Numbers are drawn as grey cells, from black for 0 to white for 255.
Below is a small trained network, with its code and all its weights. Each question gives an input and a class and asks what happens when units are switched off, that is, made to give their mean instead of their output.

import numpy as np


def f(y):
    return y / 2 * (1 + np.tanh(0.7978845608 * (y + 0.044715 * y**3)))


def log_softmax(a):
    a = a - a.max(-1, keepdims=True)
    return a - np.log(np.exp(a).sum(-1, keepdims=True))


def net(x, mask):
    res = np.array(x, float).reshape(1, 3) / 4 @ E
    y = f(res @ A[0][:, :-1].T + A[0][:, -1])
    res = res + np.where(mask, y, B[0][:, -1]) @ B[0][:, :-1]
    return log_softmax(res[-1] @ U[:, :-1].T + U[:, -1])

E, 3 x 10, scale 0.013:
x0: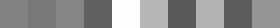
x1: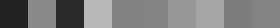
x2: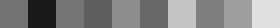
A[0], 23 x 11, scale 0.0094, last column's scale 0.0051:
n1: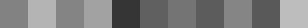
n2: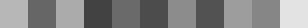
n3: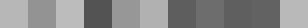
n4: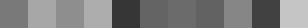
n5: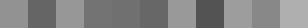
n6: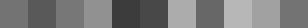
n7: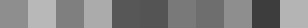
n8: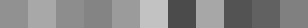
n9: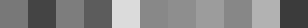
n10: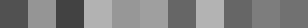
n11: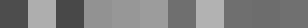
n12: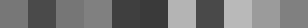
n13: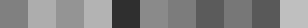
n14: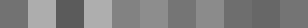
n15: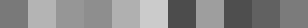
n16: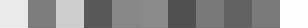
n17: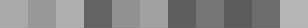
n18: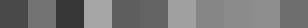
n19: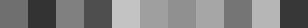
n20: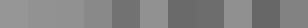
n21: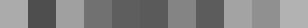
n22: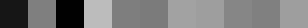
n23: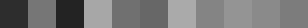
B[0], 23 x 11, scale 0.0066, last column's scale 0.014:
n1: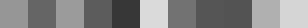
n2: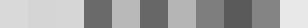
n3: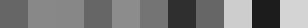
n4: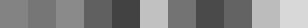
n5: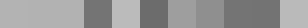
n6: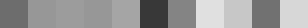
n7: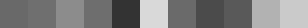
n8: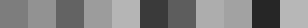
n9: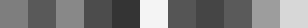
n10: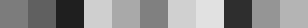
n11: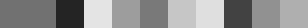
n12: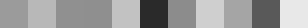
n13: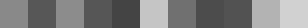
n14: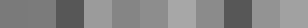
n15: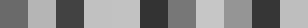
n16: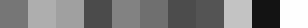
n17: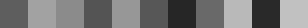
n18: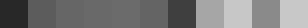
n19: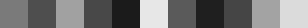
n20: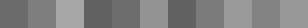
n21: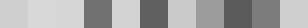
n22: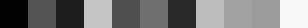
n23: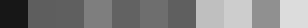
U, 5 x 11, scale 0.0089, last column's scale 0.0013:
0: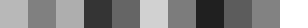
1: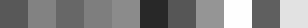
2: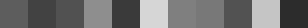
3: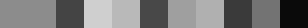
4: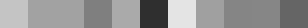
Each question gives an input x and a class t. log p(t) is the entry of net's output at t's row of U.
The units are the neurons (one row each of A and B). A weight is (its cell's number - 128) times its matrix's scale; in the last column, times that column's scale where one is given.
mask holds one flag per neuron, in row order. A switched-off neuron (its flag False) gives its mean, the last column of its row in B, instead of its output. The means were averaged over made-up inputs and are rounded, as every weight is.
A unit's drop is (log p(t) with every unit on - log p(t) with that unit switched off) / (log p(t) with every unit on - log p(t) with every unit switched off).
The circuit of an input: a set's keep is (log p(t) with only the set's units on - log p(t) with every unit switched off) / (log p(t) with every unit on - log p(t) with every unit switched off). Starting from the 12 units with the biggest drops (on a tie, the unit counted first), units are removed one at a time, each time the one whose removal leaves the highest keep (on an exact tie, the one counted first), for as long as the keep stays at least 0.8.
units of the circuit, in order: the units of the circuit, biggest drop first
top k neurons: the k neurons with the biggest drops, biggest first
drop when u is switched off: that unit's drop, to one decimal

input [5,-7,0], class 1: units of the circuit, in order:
n3
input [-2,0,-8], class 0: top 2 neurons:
n22, n23
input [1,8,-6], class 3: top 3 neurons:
n15, n11, n10
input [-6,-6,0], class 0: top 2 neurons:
n1, n13
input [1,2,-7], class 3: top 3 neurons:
n15, n8, n19
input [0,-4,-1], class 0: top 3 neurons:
n22, n6, n12
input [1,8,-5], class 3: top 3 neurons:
n15, n11, n10
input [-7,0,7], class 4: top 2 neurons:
n21, n2
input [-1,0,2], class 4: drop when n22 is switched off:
0.2
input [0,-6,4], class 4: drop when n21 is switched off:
0.1
